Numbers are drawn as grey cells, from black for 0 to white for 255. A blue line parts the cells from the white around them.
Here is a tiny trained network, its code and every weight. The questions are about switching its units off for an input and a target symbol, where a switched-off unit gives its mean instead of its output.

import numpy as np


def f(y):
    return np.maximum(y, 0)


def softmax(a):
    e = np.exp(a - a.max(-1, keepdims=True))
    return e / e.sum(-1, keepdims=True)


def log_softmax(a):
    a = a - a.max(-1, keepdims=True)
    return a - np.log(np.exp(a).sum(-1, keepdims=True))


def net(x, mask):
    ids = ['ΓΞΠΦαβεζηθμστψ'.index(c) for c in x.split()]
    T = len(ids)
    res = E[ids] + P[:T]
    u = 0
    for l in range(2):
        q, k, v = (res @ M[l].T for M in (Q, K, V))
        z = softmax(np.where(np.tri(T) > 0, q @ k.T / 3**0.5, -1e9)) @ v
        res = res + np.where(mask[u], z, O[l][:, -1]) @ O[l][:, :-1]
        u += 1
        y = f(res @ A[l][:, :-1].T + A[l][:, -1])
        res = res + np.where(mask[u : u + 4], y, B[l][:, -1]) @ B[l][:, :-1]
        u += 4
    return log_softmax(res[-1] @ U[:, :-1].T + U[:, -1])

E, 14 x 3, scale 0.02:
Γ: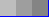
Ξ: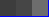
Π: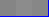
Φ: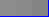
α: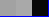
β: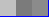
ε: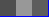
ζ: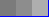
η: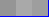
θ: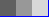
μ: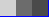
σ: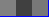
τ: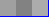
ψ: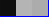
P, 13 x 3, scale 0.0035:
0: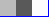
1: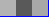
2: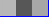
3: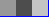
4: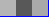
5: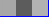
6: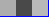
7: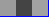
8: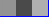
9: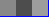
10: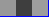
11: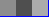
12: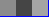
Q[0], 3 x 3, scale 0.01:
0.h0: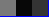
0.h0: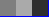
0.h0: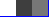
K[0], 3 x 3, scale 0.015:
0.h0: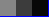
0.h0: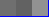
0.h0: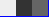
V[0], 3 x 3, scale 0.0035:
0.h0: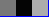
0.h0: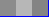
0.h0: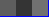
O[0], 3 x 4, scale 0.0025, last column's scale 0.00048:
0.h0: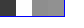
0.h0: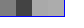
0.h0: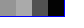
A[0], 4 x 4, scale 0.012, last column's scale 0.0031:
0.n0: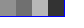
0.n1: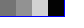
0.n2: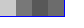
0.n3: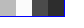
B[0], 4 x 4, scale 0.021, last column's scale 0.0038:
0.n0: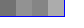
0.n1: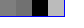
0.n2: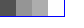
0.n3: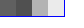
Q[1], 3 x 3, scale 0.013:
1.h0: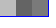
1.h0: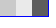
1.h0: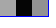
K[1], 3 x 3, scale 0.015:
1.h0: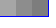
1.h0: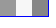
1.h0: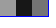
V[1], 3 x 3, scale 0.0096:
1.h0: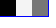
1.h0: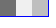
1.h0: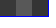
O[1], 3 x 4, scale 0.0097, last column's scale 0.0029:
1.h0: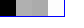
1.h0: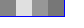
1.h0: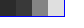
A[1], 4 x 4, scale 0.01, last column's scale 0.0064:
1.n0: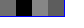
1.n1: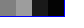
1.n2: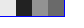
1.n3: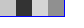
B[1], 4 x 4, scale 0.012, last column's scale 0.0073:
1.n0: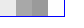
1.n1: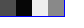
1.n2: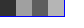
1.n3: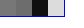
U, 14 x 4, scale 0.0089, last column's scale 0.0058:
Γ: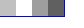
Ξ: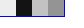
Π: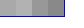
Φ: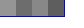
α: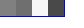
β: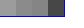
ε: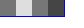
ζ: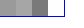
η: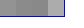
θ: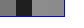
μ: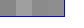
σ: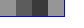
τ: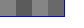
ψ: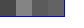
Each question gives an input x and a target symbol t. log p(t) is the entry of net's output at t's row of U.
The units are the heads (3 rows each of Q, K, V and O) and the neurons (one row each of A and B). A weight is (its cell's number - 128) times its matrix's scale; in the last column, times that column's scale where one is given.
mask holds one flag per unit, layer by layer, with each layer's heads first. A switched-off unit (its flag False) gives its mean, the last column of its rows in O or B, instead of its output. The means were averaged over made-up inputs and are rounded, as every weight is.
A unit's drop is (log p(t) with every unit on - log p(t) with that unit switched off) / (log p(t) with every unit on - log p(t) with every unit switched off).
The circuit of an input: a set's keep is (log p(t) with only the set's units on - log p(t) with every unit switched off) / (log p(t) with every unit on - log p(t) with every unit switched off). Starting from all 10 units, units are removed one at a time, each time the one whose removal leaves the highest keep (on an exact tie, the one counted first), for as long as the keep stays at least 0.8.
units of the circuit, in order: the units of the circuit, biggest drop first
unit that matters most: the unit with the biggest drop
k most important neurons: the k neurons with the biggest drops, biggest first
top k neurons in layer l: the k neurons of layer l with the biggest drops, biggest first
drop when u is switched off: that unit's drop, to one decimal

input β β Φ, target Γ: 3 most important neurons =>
(0.n3, 0.n1, 0.n2)
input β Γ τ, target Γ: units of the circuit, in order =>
(1.h0, 0.n3)
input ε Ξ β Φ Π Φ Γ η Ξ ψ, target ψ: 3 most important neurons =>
(0.n3, 0.n1, 1.n0)
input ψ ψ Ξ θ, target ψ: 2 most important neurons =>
(0.n1, 0.n3)
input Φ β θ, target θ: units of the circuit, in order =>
(0.n1, 1.n1, 0.n2, 0.n3)
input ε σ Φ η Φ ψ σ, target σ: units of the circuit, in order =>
(1.h0, 1.n3)
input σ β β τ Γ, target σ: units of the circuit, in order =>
(0.n3, 1.n3, 1.h0)
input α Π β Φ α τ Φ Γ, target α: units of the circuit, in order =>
(0.n2, 1.h0, 0.n3)
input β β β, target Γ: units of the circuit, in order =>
(1.h0, 0.n2)
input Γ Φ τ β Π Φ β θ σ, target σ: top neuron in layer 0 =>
(0.n2)
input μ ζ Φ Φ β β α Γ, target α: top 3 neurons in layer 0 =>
(0.n2, 0.n3, 0.n1)
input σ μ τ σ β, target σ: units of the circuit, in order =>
(1.h0, 1.n3)
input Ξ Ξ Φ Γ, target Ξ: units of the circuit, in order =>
(0.n3, 1.h0, 1.n0)
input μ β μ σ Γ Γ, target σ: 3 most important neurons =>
(0.n3, 1.n3, 1.n2)
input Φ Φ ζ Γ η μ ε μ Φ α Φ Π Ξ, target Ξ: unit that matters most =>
1.n0
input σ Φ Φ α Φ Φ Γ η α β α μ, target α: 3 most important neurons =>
(0.n2, 0.n3, 1.n3)
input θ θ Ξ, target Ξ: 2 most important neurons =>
(1.n0, 0.n2)
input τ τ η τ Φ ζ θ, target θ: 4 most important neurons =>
(0.n1, 1.n1, 0.n2, 0.n3)
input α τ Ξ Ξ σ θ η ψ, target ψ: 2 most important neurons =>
(0.n3, 0.n1)
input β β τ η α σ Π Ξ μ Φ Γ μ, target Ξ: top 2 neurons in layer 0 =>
(0.n2, 0.n3)
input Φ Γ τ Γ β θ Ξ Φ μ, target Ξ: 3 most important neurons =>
(0.n2, 1.n0, 1.n2)
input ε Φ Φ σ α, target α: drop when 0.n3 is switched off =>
0.5
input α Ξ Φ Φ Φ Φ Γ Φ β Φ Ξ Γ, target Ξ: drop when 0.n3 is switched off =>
1.2
